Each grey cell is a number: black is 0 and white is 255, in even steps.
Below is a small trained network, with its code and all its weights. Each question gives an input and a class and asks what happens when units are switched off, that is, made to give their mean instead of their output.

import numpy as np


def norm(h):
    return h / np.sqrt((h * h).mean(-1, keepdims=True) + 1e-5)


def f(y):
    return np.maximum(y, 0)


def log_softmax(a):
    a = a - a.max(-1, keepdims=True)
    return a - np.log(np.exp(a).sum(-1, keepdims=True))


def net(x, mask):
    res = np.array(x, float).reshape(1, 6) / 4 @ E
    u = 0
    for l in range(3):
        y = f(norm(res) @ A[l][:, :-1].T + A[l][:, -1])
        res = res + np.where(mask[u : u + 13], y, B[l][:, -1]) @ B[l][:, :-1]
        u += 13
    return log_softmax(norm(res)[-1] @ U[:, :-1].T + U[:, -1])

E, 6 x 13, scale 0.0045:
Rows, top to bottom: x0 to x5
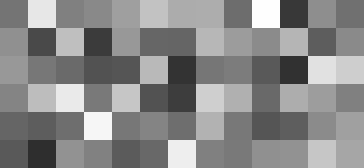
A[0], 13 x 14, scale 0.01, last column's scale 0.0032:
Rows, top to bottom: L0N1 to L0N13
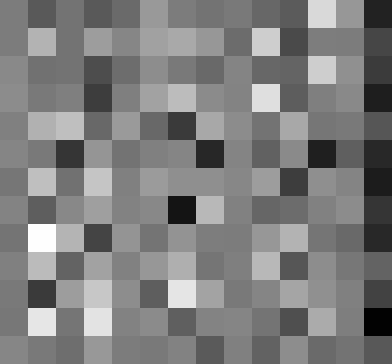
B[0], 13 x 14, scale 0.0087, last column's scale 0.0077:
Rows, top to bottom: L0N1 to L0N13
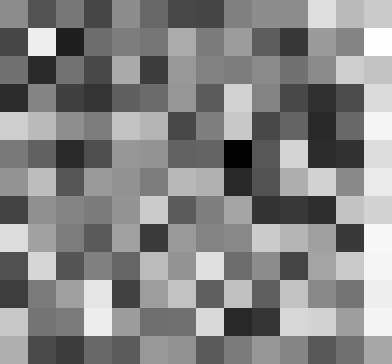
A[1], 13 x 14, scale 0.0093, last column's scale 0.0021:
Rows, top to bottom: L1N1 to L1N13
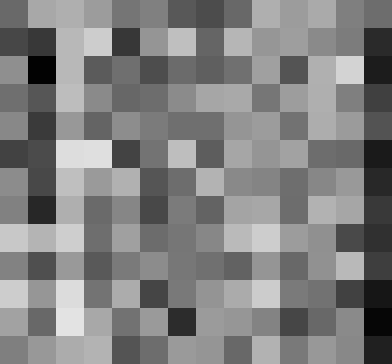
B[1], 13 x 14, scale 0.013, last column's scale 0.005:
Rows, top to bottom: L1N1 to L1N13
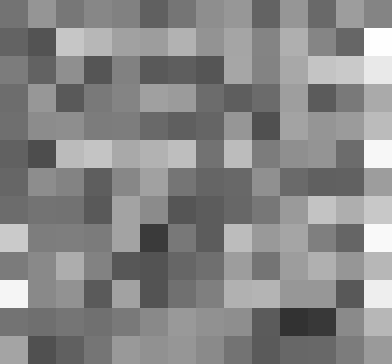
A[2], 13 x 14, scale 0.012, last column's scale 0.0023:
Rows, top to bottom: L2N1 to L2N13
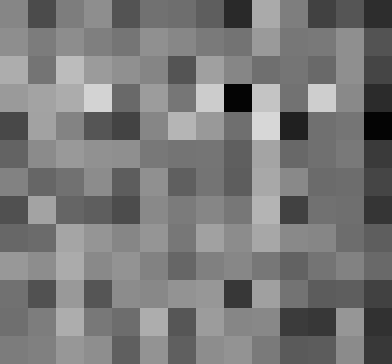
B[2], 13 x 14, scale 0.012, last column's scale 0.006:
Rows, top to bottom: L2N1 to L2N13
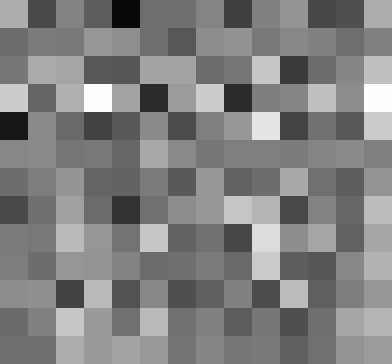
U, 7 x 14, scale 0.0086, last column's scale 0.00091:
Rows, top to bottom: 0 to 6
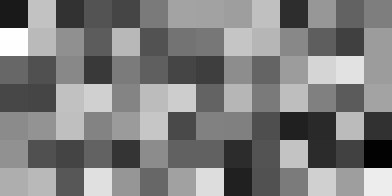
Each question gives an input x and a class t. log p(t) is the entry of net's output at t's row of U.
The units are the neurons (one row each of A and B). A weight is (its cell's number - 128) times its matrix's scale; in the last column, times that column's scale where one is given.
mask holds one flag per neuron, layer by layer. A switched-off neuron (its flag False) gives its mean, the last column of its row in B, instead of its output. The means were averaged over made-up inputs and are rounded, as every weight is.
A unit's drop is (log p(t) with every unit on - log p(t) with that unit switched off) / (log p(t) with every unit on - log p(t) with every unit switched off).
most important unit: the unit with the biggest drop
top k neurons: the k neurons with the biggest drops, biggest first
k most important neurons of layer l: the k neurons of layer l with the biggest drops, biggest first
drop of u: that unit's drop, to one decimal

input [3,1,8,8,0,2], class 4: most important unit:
L0N5
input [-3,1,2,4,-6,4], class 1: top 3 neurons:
L0N5, L1N11, L0N9
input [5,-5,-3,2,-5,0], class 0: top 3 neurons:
L0N4, L0N2, L2N5
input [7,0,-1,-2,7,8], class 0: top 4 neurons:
L0N2, L0N4, L0N10, L2N5
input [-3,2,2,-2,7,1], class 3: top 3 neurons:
L0N11, L1N2, L0N5
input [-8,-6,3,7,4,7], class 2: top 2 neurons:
L0N1, L1N3
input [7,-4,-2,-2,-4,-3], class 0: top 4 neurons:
L0N4, L0N2, L2N5, L2N8
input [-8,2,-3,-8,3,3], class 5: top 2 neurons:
L0N6, L0N13
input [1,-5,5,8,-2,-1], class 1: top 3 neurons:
L0N5, L0N9, L0N10
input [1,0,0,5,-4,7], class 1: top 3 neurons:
L0N9, L1N11, L1N9
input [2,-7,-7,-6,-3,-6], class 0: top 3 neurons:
L0N2, L0N10, L2N8
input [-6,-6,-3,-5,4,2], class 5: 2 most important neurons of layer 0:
L0N6, L0N13
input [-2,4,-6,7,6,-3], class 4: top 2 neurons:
L0N8, L1N12
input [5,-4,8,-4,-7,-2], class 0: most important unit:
L0N4
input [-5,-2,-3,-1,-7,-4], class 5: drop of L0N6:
1.2
